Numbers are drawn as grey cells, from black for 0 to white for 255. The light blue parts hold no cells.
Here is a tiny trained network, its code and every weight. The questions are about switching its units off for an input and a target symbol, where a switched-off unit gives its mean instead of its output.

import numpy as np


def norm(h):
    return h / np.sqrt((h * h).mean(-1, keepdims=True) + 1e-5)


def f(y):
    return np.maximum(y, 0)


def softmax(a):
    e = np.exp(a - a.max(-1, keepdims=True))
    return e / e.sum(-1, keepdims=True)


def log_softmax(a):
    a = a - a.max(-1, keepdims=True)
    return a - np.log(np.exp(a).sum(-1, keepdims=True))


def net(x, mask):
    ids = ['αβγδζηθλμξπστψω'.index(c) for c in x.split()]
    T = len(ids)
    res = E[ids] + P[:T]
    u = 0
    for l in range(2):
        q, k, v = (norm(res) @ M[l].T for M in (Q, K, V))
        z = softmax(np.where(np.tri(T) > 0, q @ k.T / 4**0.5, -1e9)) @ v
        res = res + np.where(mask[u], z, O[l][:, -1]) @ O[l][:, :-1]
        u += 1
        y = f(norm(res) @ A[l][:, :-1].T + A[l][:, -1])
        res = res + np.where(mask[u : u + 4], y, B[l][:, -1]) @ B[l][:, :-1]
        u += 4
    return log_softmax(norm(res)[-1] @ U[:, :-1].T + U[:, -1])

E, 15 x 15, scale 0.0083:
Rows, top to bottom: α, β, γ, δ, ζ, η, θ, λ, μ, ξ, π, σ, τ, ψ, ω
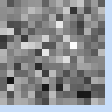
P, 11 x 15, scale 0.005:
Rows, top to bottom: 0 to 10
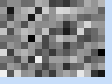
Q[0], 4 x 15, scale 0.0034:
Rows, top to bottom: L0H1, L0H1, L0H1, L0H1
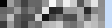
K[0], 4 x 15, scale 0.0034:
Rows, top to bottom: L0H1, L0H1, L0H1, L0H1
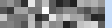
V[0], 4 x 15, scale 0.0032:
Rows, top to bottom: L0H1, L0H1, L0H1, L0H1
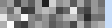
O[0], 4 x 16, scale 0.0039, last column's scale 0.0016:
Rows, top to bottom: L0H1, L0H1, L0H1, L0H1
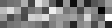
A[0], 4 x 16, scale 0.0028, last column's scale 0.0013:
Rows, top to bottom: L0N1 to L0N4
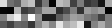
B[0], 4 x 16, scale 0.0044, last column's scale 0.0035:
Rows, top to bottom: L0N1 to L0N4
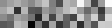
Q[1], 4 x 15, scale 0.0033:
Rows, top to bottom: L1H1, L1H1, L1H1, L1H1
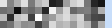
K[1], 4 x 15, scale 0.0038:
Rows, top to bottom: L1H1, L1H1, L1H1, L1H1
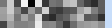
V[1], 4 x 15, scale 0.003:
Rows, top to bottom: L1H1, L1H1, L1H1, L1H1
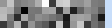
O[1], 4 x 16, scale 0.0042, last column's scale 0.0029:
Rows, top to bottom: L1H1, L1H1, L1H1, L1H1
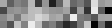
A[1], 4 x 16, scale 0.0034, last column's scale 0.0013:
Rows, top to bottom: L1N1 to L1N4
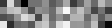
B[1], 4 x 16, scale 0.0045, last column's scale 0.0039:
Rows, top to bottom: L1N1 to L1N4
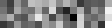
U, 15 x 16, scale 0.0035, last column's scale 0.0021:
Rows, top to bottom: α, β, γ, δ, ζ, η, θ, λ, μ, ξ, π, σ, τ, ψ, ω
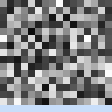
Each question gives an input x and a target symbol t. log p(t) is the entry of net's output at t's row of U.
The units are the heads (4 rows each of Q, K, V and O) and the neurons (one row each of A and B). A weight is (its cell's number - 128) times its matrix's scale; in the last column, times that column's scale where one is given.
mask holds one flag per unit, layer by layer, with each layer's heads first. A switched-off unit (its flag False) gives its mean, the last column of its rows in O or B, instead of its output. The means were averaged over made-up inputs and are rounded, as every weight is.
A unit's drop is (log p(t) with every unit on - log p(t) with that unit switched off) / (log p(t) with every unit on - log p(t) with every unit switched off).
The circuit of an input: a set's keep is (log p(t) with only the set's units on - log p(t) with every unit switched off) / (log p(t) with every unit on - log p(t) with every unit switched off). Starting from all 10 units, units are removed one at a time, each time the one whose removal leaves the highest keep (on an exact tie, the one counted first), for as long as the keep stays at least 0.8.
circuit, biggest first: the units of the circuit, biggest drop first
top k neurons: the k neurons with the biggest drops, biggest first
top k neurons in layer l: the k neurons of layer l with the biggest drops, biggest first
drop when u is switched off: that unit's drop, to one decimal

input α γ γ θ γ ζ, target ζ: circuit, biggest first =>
(L1H1, L1N4, L0H1)
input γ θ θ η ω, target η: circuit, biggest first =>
(L1H1, L0H1)
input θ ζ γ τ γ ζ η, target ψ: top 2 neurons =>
(L1N1, L0N3)
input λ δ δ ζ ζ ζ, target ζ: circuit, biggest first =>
(L1H1, L1N4)
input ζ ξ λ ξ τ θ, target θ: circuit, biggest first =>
(L1H1, L0N4, L0H1)
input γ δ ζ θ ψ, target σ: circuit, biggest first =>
(L1H1, L1N3, L0N1, L0N4)
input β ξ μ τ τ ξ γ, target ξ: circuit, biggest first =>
(L0N2, L1N2)
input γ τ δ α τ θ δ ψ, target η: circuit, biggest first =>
(L1H1, L0N1, L1N2)
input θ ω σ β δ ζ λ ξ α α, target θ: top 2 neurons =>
(L0N4, L1N4)
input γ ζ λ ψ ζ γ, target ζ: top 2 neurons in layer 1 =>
(L1N4, L1N1)
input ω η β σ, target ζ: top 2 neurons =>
(L0N2, L0N3)
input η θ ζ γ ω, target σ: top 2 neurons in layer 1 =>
(L1N3, L1N2)
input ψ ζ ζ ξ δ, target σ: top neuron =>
(L0N1)
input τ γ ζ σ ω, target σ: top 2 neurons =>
(L1N3, L0N4)
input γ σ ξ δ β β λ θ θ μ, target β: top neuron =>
(L1N1)
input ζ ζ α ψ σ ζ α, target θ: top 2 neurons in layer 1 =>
(L1N4, L1N2)
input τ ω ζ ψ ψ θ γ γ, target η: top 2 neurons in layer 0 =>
(L0N4, L0N2)
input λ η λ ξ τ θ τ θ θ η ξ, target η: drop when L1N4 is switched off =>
0.1
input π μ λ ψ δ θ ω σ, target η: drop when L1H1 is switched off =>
1.0
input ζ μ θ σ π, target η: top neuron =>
(L1N2)
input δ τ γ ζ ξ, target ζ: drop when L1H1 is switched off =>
1.2
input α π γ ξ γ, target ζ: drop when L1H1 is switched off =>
0.7
